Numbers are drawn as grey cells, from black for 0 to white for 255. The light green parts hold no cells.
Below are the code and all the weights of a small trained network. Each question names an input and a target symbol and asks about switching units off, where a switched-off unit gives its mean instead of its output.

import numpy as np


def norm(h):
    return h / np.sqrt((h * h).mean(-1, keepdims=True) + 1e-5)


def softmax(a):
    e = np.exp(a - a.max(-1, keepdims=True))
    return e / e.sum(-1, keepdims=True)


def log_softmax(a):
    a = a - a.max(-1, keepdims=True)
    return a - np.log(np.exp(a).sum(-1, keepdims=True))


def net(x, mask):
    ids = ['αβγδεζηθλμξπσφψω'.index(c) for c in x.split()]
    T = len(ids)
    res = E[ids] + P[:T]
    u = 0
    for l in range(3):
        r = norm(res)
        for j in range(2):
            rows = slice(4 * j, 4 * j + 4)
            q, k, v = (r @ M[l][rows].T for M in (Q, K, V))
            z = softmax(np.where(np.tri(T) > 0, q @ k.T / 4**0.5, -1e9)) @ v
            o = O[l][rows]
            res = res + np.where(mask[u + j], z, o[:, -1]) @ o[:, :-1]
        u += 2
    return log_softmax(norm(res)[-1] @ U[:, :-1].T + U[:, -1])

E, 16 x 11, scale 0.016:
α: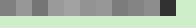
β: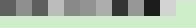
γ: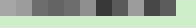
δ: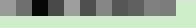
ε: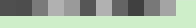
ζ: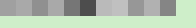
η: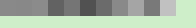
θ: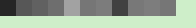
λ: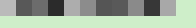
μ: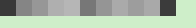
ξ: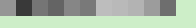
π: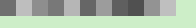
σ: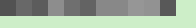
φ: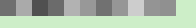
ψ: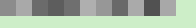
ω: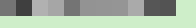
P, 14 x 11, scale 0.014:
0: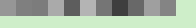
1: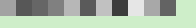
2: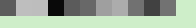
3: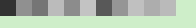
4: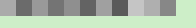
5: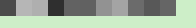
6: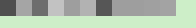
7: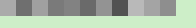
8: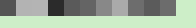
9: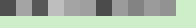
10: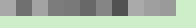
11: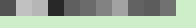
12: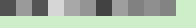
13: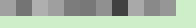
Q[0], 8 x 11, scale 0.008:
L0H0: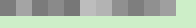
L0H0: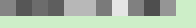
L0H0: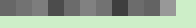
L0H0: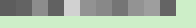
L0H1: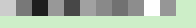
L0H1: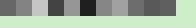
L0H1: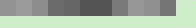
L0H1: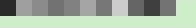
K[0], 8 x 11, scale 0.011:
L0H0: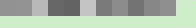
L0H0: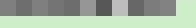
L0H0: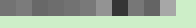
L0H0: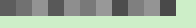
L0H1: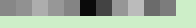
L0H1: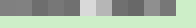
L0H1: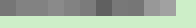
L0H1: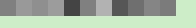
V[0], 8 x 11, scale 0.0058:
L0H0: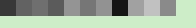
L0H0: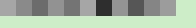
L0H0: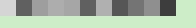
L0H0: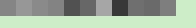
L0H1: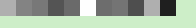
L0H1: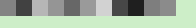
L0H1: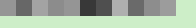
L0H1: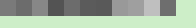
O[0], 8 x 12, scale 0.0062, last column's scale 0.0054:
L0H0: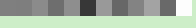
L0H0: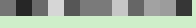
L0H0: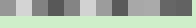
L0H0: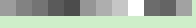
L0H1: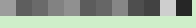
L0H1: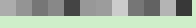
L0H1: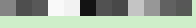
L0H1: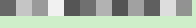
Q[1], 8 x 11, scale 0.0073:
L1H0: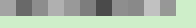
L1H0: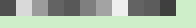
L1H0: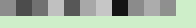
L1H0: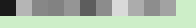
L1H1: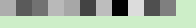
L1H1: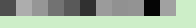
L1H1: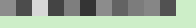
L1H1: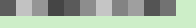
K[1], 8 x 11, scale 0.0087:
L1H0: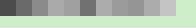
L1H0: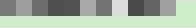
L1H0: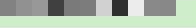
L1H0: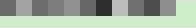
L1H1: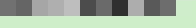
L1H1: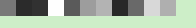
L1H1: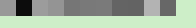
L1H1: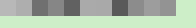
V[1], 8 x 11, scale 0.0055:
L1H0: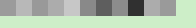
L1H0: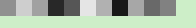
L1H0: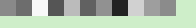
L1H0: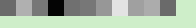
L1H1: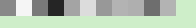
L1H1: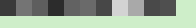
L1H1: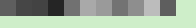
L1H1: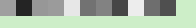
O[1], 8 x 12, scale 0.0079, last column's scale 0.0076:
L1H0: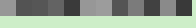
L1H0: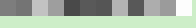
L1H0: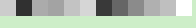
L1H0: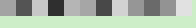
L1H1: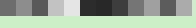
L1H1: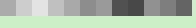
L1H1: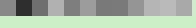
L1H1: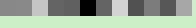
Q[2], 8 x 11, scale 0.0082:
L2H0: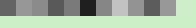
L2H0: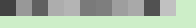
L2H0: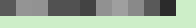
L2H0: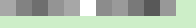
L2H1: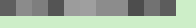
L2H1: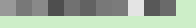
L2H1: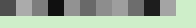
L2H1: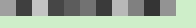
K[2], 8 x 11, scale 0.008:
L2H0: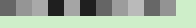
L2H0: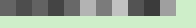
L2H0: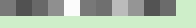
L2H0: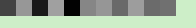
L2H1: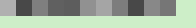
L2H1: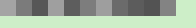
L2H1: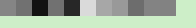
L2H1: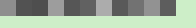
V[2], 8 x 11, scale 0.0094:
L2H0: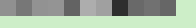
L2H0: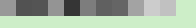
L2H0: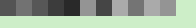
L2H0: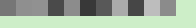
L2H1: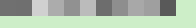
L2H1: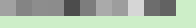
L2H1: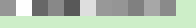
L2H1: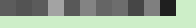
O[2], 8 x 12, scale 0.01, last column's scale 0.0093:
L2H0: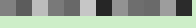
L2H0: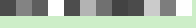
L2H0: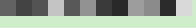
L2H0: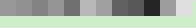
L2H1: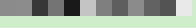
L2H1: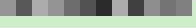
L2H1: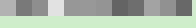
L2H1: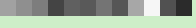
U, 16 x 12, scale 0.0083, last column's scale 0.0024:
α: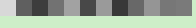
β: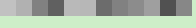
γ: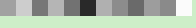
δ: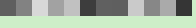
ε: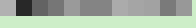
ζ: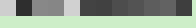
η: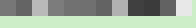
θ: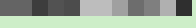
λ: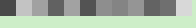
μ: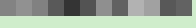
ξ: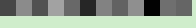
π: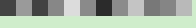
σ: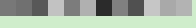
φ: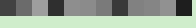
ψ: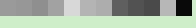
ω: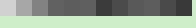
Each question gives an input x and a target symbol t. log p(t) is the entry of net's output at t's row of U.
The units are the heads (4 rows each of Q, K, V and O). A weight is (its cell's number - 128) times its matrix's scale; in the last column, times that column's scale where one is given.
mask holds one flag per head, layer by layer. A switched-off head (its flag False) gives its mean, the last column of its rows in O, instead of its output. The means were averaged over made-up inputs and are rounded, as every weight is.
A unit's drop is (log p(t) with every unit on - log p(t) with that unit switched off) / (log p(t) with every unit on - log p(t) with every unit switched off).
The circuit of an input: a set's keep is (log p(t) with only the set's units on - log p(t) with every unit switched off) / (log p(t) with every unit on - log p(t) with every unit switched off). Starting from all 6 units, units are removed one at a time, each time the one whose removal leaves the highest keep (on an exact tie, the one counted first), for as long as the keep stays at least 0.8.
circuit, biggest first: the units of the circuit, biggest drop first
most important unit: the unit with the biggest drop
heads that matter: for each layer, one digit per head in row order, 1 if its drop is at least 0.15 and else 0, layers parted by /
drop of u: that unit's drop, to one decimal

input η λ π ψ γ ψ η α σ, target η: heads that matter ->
10 / 11 / 01
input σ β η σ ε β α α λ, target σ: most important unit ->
L1H1
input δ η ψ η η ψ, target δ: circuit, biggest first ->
(L2H1; L1H0)
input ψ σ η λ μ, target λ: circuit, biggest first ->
(L2H0; L0H0; L2H1; L1H1)
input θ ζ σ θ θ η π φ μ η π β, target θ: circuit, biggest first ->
(L1H1; L1H0; L0H1)
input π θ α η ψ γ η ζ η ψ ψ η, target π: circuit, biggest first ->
(L1H1; L0H1; L2H1)
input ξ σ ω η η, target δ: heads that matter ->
11 / 11 / 10
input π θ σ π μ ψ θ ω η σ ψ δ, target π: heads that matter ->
11 / 01 / 01
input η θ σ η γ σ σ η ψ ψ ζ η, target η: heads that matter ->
11 / 01 / 01
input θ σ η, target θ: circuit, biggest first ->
(L1H1; L0H1)
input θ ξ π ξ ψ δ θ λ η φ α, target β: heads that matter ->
11 / 11 / 11
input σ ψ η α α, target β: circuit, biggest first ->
(L0H0; L2H0)
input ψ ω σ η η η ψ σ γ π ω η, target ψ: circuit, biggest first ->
(L0H1; L1H1; L2H1; L1H0)
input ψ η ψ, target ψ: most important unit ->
L0H1
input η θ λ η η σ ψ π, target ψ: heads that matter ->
10 / 11 / 11
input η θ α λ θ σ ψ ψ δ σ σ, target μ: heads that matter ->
10 / 01 / 01
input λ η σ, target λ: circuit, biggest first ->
(L2H1; L1H0; L0H1)
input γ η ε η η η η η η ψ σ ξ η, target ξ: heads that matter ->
00 / 00 / 00
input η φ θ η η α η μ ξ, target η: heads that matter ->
11 / 11 / 01
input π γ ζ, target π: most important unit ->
L1H1
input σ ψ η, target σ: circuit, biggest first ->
(L1H1; L0H1; L2H0)
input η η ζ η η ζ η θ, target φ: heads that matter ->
11 / 11 / 11
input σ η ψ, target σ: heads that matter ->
01 / 01 / 11
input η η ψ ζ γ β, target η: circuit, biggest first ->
(L0H0; L2H1; L1H0; L0H1)
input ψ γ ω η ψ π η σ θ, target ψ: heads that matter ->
01 / 11 / 11
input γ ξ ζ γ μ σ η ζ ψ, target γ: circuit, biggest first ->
(L1H0; L2H1; L0H1; L0H0)
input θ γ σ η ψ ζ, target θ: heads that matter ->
11 / 11 / 00
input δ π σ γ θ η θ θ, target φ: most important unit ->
L2H1
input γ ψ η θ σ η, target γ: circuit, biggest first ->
(L1H0; L2H1; L0H1; L1H1)
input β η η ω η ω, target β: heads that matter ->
01 / 11 / 11
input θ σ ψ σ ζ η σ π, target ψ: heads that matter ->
01 / 00 / 10
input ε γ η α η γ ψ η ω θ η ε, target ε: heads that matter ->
01 / 11 / 11
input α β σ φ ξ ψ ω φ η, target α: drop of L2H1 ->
0.6
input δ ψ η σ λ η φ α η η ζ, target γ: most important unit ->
L2H0
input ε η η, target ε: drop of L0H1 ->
0.2
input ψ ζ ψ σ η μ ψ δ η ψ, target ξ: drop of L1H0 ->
0.3
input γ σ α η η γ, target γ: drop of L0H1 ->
0.3
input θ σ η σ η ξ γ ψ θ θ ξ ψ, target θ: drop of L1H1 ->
0.9
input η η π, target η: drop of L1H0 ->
0.3
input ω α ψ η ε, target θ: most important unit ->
L2H1
